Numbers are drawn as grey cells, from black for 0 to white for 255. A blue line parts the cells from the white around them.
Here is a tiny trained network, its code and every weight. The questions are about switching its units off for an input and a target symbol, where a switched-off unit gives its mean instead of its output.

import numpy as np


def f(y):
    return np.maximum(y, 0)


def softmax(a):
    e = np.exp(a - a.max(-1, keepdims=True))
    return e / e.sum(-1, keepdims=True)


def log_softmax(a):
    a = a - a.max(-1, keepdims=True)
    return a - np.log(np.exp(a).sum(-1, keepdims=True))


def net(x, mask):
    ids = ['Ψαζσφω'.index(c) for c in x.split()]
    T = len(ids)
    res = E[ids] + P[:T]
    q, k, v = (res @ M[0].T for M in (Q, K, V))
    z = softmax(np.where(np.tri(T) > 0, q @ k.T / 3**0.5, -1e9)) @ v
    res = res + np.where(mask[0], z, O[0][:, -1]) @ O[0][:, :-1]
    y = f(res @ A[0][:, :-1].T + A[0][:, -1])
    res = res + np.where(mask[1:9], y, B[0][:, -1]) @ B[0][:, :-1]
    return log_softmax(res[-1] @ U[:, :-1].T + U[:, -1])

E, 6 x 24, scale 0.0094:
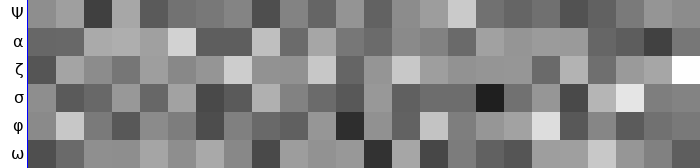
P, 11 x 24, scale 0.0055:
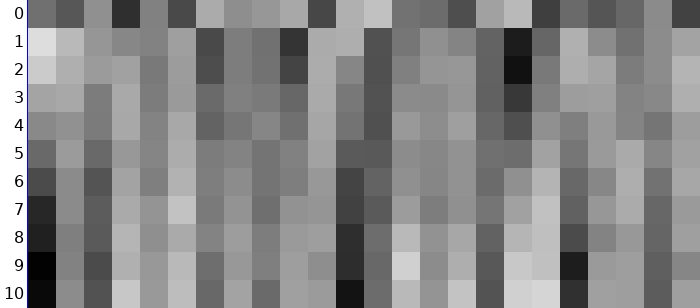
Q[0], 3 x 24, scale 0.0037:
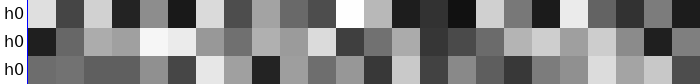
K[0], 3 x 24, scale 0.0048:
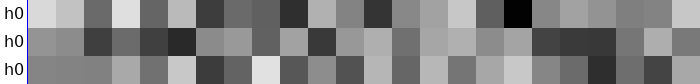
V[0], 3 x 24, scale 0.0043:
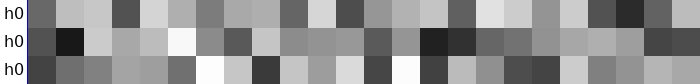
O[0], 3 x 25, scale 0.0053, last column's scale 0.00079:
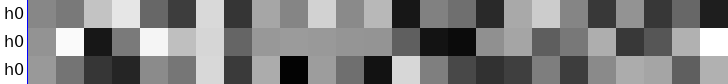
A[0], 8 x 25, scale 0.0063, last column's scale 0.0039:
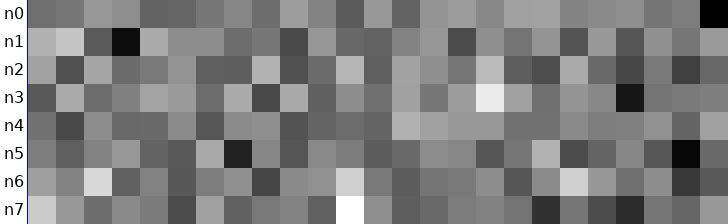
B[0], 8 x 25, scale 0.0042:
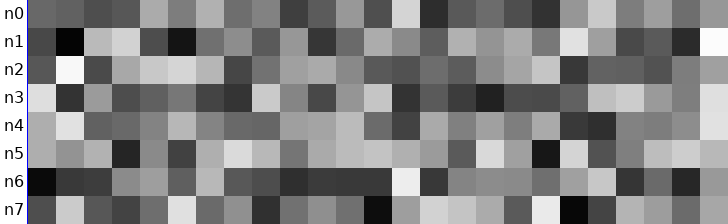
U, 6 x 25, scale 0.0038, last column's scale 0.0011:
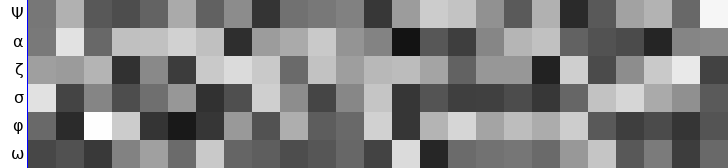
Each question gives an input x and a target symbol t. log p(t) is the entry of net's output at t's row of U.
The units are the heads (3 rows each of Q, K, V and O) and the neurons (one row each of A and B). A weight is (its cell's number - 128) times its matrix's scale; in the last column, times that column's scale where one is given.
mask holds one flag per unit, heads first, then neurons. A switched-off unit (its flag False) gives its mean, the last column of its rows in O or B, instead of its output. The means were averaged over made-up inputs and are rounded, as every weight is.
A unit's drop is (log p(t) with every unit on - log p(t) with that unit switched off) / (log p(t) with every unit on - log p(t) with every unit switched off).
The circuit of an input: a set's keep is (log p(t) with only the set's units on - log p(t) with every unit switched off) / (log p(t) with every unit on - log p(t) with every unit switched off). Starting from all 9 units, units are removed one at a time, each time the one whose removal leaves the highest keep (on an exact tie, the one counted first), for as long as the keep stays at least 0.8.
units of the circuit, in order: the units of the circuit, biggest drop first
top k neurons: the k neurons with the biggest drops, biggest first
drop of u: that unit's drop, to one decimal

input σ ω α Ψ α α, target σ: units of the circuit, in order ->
(h0; n3)
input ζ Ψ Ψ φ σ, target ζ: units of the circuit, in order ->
(n5; h0)
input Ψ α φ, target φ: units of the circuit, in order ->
(n1)
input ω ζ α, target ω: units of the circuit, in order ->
(h0; n1)
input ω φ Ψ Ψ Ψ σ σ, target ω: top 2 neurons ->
(n1; n3)
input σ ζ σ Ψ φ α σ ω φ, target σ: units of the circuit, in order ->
(n3; h0)
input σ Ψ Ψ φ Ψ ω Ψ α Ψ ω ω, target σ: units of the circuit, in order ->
(n3; h0)
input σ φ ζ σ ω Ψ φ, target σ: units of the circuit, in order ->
(h0; n3)
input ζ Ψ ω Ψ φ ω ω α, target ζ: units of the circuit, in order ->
(h0; n5)
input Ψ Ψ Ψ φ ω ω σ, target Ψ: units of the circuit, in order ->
(h0; n4)
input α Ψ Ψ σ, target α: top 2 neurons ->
(n3; n1)
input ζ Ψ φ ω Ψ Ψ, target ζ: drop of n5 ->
0.9
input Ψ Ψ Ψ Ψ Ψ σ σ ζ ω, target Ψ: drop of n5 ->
0.0
